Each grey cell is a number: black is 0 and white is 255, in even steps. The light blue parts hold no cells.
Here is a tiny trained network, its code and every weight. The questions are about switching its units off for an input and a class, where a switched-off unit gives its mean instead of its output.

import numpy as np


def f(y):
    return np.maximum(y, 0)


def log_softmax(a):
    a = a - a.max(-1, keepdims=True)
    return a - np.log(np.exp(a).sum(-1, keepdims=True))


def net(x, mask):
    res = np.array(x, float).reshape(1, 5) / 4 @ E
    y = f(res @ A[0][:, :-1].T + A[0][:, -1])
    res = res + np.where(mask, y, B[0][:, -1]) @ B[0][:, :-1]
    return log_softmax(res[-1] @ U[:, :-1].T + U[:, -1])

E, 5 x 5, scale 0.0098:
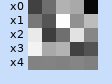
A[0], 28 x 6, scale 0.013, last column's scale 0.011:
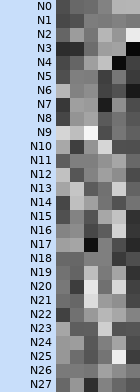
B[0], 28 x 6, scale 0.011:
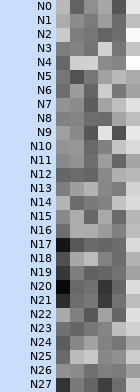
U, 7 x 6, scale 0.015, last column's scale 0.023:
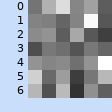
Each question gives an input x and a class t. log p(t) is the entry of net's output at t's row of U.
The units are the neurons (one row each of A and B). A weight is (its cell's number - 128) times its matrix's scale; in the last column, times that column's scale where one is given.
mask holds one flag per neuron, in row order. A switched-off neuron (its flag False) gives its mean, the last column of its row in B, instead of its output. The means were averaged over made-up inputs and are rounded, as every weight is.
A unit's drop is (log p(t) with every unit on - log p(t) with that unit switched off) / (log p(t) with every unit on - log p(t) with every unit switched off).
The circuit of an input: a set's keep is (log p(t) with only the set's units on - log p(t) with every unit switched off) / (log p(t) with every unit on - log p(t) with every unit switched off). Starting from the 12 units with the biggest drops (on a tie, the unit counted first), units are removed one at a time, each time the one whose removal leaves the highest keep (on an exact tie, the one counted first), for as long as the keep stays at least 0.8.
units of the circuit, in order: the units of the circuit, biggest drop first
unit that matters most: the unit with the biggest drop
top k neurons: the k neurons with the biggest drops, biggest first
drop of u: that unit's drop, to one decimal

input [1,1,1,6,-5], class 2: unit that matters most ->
N9
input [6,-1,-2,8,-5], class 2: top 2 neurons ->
(N9 N6)
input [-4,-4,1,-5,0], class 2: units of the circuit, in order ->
(N15 N14)
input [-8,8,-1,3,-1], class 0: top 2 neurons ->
(N25 N13)
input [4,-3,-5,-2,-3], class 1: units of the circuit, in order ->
(N14 N7)
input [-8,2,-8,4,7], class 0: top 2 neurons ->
(N13 N16)
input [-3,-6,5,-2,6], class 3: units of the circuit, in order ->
(N17 N27)
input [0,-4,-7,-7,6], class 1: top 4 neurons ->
(N7 N14 N5 N9)
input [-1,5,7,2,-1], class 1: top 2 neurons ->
(N10 N12)
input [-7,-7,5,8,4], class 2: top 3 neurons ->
(N9 N4 N6)
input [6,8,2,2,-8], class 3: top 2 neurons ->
(N20 N21)
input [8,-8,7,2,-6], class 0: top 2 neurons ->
(N4 N18)
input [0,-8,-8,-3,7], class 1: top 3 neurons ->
(N7 N14 N5)
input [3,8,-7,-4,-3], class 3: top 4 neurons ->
(N20 N21 N19 N10)
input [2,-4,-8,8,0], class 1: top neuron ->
(N14)
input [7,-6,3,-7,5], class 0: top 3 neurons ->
(N4 N18 N9)
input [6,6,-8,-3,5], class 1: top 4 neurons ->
(N7 N14 N8 N5)
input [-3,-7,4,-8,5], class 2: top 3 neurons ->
(N15 N20 N0)
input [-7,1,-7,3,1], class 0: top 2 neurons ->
(N13 N16)
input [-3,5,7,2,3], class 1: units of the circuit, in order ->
(N12)
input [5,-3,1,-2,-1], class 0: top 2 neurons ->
(N4 N18)
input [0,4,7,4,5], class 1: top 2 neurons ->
(N10 N12)
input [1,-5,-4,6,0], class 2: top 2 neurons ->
(N9 N6)
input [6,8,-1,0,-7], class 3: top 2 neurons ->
(N20 N21)
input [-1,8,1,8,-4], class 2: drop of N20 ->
-0.1
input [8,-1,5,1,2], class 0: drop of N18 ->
0.0
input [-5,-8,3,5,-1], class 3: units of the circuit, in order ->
(N17)
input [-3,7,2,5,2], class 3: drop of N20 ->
0.5
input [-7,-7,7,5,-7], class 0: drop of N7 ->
0.1
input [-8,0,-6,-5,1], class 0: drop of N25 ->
0.1
